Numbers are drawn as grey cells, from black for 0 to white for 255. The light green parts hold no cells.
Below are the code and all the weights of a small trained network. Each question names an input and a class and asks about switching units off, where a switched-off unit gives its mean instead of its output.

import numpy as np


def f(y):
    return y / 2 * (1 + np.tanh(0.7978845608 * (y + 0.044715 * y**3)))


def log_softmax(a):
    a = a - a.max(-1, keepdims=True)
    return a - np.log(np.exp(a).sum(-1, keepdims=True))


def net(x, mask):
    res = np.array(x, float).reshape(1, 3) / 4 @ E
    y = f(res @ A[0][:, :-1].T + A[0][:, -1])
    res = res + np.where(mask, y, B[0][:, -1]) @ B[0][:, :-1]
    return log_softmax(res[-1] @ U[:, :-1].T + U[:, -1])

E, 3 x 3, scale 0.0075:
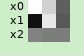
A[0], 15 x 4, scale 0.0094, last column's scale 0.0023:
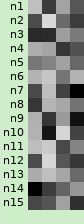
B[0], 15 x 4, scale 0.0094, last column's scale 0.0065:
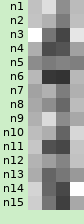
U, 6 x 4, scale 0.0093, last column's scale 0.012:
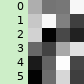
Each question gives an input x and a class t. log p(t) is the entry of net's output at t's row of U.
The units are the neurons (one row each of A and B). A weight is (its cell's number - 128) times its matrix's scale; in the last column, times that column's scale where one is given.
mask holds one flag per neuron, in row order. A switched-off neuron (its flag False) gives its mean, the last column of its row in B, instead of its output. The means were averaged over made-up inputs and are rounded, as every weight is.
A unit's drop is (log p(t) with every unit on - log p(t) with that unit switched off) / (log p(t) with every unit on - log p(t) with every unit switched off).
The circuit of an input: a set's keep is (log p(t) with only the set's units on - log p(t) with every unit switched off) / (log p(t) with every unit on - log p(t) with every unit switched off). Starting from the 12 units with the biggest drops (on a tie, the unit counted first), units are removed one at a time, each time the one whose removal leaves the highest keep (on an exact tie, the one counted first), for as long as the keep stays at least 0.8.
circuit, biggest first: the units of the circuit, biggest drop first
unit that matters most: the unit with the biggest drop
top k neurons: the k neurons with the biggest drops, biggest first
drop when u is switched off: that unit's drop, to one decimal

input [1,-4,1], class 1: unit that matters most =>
n1
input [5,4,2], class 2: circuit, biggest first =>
[n6, n11]
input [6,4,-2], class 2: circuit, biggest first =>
[n6, n11]
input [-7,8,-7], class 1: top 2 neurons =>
[n2, n7]
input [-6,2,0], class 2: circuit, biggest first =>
[n14, n3]
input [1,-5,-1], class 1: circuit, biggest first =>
[n1, n9]
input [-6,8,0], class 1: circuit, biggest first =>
[n2, n7]
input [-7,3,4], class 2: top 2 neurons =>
[n14, n3]
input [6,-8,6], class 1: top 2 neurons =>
[n1, n9]
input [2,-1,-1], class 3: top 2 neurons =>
[n3, n14]
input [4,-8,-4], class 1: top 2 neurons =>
[n1, n9]
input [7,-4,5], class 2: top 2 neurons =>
[n6, n11]
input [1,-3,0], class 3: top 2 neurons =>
[n3, n14]
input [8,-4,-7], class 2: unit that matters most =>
n6
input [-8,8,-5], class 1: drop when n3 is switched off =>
-0.1
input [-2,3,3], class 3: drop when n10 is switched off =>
0.3
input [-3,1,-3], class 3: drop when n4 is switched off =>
0.1
